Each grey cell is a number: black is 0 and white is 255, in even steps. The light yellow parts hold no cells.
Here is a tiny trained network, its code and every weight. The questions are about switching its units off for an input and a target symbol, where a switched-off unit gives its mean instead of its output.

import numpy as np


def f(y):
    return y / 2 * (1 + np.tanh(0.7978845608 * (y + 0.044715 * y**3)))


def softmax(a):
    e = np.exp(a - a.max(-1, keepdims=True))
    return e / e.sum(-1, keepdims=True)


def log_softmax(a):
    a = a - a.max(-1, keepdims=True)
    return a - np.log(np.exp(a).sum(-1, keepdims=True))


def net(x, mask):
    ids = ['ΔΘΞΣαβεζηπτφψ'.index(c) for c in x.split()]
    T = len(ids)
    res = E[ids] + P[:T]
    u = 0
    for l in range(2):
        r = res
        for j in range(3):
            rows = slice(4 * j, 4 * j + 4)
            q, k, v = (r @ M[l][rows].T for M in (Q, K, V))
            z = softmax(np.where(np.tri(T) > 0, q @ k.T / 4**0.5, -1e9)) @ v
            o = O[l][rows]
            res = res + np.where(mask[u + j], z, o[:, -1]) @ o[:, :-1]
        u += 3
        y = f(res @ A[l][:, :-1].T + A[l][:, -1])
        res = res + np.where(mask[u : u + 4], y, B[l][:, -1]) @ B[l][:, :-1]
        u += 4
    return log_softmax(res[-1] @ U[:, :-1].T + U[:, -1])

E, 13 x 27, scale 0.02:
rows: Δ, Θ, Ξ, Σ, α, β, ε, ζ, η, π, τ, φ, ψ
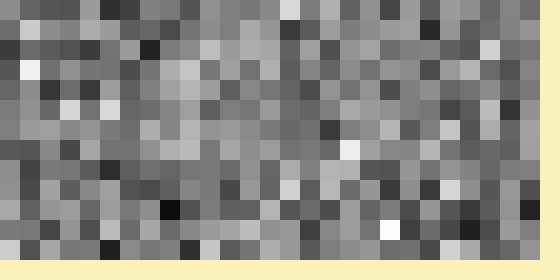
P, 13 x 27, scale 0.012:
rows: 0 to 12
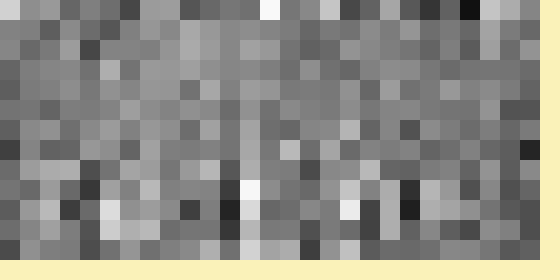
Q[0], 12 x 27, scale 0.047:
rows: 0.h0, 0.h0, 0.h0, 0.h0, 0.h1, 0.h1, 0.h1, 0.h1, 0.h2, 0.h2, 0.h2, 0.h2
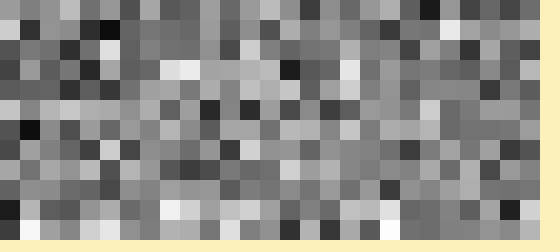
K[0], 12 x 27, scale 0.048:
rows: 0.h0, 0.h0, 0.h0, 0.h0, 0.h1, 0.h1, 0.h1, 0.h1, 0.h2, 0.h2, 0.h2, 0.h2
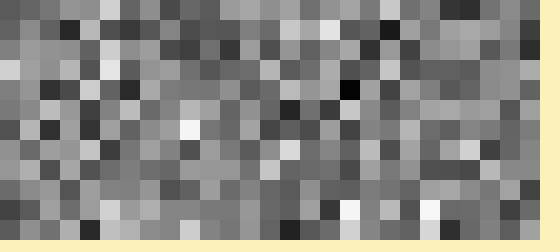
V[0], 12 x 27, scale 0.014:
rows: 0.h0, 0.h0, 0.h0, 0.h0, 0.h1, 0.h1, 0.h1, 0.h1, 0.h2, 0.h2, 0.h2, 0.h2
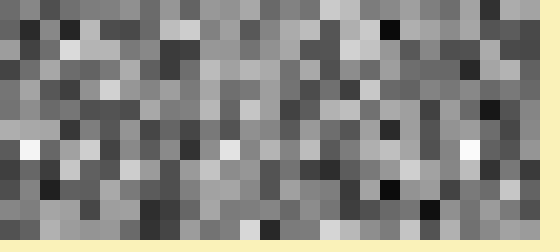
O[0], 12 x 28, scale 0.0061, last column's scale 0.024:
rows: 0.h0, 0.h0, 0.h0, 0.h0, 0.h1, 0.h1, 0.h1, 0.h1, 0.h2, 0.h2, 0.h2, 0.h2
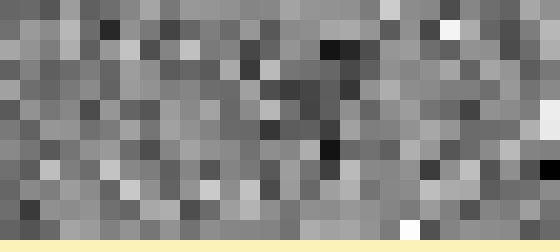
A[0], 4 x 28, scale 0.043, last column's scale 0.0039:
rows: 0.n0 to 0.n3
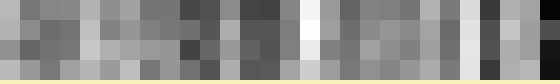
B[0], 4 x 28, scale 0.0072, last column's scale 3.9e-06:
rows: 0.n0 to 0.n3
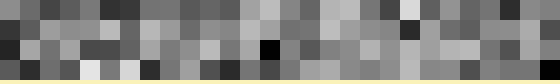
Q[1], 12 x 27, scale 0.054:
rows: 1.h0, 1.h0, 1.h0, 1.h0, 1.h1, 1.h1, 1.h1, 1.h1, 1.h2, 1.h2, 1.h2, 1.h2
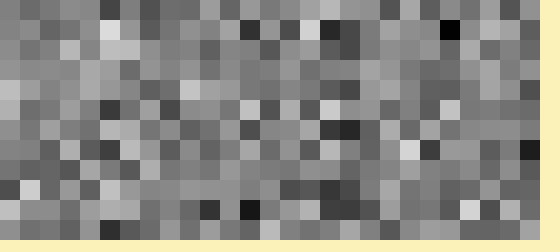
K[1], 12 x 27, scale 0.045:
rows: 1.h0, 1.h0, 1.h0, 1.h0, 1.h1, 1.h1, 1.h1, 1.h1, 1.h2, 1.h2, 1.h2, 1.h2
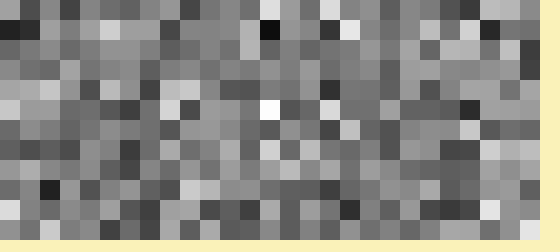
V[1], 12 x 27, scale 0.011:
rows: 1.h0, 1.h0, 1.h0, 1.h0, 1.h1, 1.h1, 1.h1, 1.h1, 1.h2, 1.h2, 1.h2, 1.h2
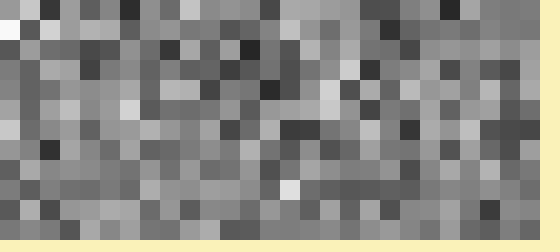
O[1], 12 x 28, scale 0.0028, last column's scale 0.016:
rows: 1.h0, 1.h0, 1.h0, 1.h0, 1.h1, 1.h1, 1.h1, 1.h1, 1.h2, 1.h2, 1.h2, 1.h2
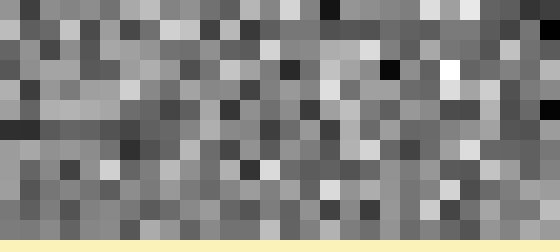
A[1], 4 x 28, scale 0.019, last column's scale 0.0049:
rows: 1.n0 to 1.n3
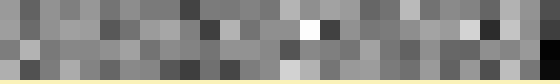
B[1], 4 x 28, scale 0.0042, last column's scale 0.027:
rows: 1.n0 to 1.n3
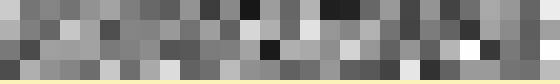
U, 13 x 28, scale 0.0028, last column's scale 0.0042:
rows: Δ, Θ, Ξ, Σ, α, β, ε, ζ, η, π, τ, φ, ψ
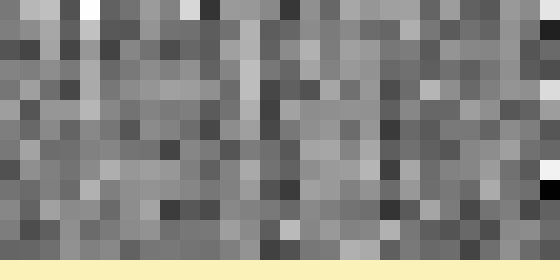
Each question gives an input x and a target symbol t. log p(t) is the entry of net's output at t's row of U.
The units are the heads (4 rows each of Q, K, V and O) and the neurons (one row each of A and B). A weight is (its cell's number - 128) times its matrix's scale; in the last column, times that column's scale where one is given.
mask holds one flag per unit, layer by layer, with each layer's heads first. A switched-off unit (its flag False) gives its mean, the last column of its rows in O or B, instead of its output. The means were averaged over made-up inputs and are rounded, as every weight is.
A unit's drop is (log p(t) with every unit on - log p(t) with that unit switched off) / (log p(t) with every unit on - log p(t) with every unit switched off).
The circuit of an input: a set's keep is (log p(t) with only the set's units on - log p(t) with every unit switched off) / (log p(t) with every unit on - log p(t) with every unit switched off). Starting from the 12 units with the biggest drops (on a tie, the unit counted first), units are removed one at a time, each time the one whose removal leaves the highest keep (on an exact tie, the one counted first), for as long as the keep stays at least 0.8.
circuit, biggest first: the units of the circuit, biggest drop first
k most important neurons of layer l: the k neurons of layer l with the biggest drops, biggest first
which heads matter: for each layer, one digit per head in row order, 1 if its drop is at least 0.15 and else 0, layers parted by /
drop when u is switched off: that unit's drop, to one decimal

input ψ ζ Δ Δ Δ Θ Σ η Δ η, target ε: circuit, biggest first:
0.h2; 1.h0; 1.n2
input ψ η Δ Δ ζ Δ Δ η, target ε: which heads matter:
101 / 100
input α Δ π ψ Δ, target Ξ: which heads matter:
011 / 010
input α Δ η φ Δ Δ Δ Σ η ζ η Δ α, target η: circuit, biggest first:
0.h2; 1.h0
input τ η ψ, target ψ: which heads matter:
101 / 110
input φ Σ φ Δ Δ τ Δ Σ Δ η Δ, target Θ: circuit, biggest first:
1.h1; 0.h1; 1.h0; 0.h0
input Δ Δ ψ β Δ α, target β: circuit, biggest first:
0.h0; 1.h1; 0.h2
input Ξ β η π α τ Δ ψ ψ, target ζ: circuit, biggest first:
1.h0; 0.h0
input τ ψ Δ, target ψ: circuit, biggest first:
1.h1; 1.h0; 0.h1; 0.h0
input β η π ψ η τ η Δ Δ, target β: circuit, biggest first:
0.h0; 1.h0; 1.h1
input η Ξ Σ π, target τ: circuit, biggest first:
1.h1; 0.h1; 1.n0; 0.h0
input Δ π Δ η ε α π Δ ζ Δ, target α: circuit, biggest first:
0.h2
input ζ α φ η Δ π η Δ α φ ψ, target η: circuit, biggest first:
0.h2; 1.n3; 1.h0
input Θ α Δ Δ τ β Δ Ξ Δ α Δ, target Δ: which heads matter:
011 / 110
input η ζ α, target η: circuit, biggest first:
0.h1; 1.h0
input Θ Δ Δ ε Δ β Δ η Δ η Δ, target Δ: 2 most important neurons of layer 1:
1.n0; 1.n2
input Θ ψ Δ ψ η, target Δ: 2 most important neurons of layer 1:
1.n0; 1.n2
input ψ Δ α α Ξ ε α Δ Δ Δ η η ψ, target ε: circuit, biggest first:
0.h2; 1.h0; 0.h0
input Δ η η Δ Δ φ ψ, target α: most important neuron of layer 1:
1.n0
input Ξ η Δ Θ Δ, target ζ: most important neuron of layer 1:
1.n0
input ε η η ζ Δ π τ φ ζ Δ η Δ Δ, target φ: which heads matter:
101 / 110
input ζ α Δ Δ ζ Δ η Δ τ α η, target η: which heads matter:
101 / 100
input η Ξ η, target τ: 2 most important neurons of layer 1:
1.n0; 1.n3
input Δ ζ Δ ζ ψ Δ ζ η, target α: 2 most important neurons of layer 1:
1.n2; 1.n0
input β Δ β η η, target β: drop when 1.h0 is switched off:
0.4
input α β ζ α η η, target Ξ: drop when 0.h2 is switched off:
0.4
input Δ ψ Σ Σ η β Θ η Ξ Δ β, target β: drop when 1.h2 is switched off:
0.1
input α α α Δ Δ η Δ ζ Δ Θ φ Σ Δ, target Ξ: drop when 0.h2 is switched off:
0.2
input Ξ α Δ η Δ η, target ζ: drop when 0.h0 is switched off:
0.6
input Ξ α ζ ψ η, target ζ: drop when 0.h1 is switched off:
0.1
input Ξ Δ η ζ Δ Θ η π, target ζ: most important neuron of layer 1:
1.n0
